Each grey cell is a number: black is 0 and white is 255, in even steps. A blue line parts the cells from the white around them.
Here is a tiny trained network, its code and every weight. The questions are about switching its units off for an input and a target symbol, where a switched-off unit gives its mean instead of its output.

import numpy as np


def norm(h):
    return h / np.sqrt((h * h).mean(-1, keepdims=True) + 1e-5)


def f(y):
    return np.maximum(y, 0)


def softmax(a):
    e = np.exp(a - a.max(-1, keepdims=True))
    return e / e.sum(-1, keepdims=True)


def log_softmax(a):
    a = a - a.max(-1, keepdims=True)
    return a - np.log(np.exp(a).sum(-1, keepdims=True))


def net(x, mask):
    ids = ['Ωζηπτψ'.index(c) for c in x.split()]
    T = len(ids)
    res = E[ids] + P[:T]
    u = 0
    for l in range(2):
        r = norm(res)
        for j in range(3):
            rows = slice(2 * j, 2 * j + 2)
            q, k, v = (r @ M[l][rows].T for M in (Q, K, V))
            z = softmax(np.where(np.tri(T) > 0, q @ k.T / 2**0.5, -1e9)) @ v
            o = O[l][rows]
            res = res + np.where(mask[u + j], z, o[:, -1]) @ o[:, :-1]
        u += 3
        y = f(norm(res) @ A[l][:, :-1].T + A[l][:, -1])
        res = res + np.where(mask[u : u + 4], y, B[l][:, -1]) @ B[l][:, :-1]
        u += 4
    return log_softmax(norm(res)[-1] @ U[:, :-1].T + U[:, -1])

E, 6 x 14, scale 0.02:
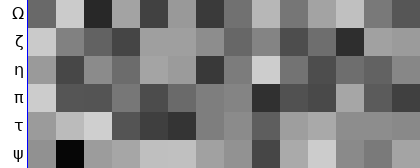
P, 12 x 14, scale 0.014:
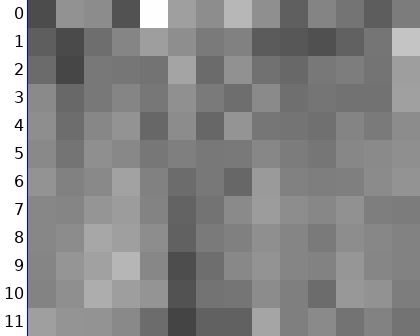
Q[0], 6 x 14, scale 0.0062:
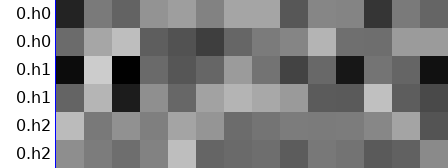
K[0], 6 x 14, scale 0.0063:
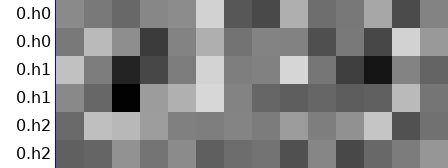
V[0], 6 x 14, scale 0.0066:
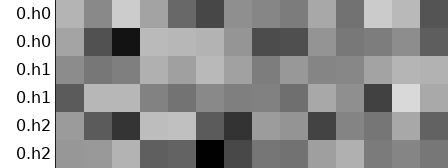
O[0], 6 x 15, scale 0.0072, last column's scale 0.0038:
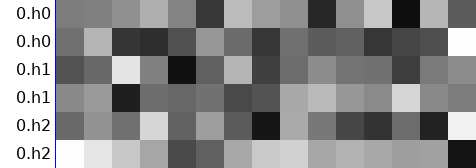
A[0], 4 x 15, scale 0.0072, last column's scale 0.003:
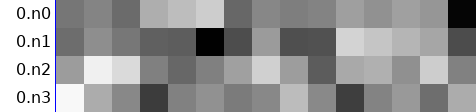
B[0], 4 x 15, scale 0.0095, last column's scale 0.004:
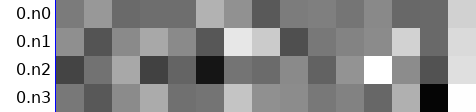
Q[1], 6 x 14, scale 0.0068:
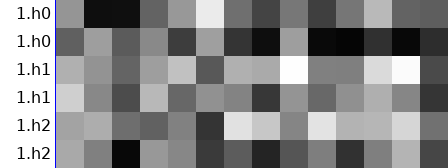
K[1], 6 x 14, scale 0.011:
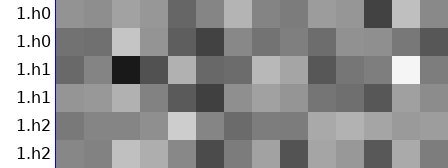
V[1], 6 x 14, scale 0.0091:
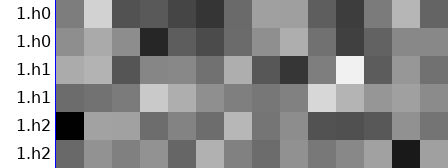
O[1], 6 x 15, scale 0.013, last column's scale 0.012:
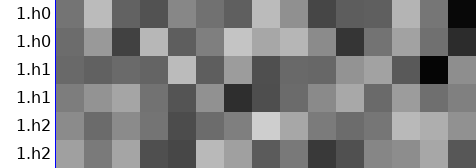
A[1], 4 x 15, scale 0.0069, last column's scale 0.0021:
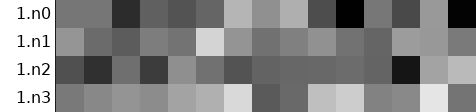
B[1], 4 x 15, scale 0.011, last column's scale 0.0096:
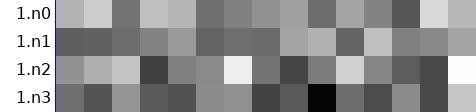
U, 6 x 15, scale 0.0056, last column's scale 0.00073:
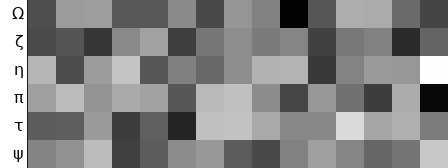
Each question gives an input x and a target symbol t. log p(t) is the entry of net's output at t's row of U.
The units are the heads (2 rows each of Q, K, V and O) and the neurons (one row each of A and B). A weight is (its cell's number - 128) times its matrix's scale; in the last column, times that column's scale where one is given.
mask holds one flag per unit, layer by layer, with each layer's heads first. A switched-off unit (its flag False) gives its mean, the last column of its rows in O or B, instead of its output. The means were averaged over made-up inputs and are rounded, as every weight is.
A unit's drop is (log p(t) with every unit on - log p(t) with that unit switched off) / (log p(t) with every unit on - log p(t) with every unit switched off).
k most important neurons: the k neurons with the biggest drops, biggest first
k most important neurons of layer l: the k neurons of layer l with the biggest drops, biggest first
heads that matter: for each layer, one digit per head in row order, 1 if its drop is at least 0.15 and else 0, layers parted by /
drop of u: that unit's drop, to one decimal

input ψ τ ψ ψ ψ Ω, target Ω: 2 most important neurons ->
(0.n2, 0.n1)
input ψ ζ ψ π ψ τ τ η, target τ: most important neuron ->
(0.n2)
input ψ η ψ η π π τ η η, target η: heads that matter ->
110 / 010
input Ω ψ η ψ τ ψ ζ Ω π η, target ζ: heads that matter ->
010 / 110
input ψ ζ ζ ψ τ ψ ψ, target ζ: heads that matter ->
100 / 100
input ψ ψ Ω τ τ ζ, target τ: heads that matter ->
101 / 000
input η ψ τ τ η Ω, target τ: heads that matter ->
101 / 000
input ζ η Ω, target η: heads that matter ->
000 / 010
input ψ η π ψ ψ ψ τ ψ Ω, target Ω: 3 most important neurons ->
(0.n1, 0.n2, 1.n2)
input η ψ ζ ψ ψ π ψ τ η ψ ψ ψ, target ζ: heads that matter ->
110 / 100
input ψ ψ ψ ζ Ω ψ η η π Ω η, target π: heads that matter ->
100 / 100
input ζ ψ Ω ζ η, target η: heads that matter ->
110 / 111
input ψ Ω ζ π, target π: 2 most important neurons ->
(1.n0, 0.n3)
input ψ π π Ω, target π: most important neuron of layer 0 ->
(0.n0)
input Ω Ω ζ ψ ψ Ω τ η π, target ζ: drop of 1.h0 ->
0.3
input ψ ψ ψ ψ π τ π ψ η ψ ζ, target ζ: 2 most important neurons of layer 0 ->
(0.n1, 0.n3)
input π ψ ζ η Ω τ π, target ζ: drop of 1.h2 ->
0.2
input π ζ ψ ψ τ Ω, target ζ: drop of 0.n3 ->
0.0
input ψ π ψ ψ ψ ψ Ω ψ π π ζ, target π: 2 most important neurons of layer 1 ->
(1.n0, 1.n3)
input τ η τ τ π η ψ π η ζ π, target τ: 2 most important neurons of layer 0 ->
(0.n2, 0.n1)
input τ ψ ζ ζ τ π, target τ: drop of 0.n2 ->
0.3
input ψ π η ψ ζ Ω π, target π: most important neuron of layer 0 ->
(0.n3)
